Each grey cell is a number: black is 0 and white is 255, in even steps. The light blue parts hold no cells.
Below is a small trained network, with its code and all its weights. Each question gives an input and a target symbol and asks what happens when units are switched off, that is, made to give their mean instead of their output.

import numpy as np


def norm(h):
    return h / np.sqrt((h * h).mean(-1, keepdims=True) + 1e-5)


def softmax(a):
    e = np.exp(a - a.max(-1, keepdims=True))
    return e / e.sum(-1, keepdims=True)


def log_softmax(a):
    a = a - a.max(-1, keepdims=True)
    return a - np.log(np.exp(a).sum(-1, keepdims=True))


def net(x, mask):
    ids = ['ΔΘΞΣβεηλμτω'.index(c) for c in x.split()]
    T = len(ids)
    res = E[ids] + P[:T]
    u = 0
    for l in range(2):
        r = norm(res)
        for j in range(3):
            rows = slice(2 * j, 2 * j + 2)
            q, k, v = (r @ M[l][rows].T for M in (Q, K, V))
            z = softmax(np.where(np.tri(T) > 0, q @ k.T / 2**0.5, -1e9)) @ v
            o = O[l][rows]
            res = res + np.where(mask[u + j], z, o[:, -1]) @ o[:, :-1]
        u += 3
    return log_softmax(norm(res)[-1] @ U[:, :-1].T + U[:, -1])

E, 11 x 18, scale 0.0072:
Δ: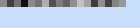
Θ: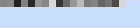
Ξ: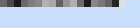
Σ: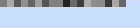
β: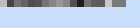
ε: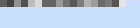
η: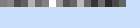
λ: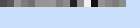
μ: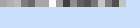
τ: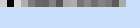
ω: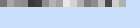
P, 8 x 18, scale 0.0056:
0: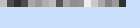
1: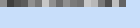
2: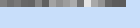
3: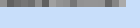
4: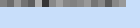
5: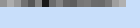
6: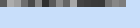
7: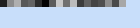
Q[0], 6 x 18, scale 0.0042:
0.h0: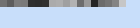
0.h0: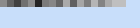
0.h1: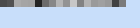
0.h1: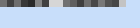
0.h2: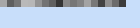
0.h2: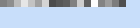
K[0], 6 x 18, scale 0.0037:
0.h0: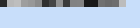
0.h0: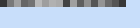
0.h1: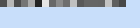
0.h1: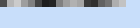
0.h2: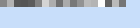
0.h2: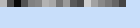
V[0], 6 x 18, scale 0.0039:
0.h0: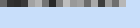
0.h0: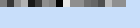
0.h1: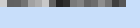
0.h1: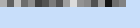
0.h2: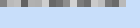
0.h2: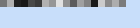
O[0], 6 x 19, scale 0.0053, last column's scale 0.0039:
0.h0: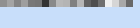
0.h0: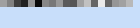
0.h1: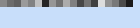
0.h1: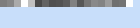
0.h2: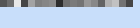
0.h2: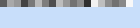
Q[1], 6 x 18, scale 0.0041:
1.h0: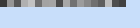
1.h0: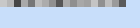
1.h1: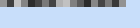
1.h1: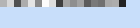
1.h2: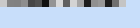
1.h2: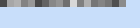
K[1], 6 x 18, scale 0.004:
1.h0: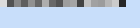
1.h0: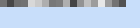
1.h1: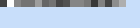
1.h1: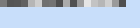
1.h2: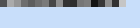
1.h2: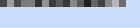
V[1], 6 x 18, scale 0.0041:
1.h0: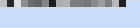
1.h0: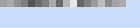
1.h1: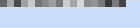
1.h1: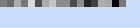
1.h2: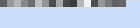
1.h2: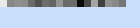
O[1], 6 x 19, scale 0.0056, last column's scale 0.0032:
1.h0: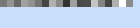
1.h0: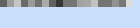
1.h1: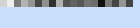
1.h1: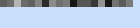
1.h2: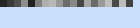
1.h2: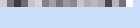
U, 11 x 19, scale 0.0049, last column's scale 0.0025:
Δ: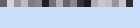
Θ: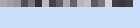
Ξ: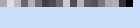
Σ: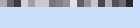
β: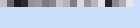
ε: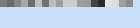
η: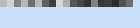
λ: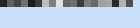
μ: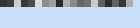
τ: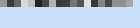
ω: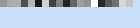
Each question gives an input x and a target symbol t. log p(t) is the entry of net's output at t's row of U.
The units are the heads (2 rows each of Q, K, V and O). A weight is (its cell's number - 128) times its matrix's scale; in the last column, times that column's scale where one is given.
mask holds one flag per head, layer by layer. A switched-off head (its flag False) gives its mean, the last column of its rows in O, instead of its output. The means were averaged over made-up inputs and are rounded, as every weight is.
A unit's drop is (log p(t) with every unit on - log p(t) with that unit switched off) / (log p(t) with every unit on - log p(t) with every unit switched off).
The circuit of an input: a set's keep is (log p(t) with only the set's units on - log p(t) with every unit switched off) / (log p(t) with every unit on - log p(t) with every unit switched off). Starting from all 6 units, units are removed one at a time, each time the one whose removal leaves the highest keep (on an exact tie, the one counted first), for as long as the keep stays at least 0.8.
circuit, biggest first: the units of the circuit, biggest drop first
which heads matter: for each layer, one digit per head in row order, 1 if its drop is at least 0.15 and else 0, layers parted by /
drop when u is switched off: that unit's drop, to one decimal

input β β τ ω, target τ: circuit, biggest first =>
[0.h2]
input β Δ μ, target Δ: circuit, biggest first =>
[0.h1 1.h2]
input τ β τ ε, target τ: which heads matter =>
001 / 000
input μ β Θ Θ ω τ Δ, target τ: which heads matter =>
011 / 000
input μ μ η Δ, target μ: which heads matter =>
101 / 000
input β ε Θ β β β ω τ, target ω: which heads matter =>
010 / 000
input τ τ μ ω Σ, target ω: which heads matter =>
010 / 010
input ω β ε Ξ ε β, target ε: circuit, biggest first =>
[0.h0 0.h2]
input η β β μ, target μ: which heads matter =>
110 / 110
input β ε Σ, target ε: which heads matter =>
100 / 000
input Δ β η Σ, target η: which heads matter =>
100 / 010
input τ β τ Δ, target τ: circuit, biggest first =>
[0.h2 0.h1]
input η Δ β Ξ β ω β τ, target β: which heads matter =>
100 / 001
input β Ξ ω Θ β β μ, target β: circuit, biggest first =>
[1.h2]
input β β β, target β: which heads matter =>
000 / 000
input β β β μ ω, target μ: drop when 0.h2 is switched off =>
0.2
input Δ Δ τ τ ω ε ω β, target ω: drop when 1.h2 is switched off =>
0.0
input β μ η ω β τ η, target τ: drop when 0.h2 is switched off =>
0.3
